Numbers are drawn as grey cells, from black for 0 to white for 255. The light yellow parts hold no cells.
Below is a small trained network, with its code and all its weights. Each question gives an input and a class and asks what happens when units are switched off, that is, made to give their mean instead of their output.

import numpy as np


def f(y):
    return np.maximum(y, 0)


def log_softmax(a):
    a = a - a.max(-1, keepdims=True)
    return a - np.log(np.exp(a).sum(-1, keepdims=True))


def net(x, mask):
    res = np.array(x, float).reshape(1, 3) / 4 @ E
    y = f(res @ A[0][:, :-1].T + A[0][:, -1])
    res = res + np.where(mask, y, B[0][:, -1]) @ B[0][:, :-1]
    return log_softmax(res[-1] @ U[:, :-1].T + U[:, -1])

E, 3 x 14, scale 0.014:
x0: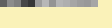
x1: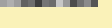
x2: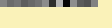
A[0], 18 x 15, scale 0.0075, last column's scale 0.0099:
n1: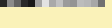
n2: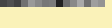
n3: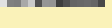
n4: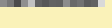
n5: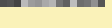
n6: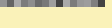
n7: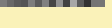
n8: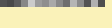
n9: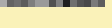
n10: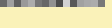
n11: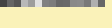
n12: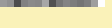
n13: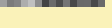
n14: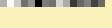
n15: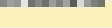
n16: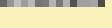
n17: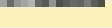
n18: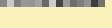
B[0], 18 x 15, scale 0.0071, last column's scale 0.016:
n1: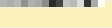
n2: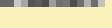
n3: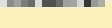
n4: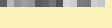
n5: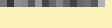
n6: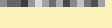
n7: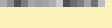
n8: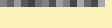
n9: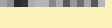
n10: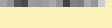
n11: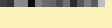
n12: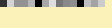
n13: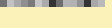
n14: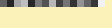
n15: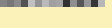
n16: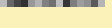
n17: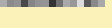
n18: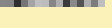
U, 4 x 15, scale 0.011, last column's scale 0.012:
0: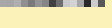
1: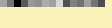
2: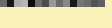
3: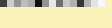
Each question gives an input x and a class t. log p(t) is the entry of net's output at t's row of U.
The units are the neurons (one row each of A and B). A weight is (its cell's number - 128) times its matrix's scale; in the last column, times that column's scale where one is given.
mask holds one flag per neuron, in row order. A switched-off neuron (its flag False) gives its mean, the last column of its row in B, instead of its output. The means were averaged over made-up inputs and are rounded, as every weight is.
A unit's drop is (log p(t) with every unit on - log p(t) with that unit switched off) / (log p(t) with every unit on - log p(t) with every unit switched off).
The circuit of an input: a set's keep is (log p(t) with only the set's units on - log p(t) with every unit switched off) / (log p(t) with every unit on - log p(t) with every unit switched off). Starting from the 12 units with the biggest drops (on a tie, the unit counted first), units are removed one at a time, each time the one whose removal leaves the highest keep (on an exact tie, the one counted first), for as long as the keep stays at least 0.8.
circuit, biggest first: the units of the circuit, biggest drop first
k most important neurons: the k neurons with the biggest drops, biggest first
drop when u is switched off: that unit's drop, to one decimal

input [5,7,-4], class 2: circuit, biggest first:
(n14)
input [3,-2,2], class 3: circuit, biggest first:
(n3 n12 n16)
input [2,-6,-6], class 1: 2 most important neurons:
(n14 n10)
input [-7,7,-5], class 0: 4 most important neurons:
(n13 n4 n3 n17)
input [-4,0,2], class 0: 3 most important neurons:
(n3 n13 n17)
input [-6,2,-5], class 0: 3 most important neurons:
(n13 n4 n3)
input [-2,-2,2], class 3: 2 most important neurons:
(n1 n14)
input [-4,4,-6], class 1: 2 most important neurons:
(n1 n18)
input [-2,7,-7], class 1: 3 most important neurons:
(n18 n16 n10)
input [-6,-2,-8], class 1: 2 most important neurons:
(n18 n1)
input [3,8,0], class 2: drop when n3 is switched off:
0.0
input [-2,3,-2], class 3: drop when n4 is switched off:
0.1
